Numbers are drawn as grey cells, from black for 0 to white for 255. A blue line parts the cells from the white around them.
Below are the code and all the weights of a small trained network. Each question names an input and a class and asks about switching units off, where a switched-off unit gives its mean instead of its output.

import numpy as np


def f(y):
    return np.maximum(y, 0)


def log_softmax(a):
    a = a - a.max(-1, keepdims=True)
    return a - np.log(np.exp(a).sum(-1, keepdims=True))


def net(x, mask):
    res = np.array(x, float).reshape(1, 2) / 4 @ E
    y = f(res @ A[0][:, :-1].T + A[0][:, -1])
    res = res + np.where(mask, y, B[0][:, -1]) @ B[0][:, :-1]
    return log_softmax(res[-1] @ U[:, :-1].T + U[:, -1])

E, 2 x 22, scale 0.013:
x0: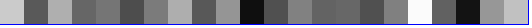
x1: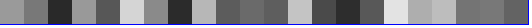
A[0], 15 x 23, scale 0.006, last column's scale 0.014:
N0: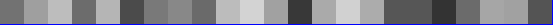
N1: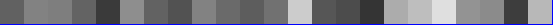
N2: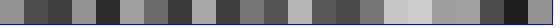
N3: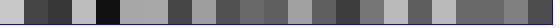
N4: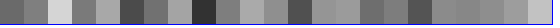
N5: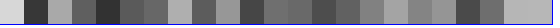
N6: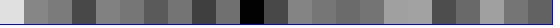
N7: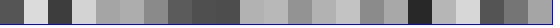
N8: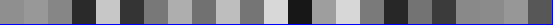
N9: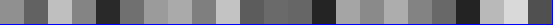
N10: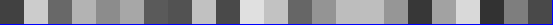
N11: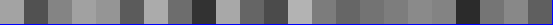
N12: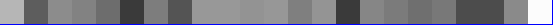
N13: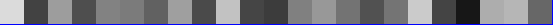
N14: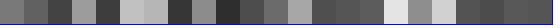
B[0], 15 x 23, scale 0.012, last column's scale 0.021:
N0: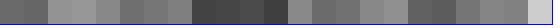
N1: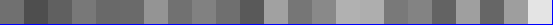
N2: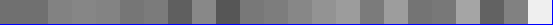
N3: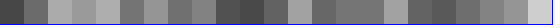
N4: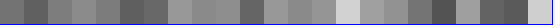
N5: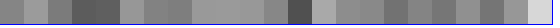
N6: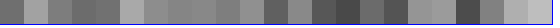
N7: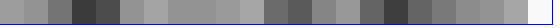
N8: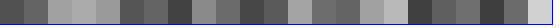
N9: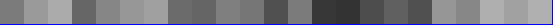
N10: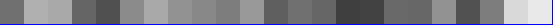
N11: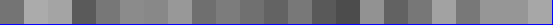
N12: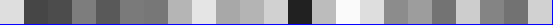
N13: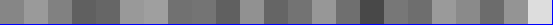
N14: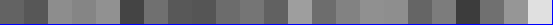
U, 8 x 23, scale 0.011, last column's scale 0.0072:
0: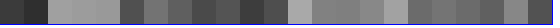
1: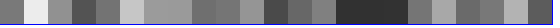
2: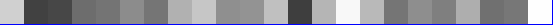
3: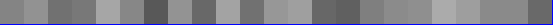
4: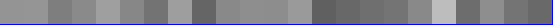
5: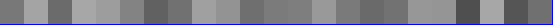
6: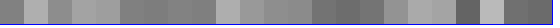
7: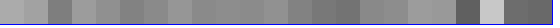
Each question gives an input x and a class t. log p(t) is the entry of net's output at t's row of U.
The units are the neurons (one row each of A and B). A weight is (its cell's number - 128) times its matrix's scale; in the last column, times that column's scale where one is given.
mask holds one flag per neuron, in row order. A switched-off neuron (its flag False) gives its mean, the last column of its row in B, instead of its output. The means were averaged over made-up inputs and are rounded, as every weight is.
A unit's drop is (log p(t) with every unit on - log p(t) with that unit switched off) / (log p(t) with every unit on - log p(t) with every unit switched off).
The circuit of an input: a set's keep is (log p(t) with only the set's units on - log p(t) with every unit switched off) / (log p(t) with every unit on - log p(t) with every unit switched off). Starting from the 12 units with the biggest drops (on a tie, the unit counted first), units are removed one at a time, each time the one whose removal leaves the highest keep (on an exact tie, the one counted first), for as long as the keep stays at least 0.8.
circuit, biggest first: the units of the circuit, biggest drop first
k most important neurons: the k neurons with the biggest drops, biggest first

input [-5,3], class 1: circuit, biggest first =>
(N10)
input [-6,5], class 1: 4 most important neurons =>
(N7; N10; N8; N4)
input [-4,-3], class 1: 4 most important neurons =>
(N10; N12; N1; N7)
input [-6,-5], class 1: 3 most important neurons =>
(N10; N7; N14)
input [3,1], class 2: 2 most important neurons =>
(N10; N12)
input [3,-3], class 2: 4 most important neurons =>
(N10; N14; N3; N12)
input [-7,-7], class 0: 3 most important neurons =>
(N8; N0; N4)
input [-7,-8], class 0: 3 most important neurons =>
(N8; N0; N4)
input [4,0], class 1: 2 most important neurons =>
(N9; N13)
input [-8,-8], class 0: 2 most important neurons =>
(N8; N0)
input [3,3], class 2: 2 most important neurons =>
(N10; N8)
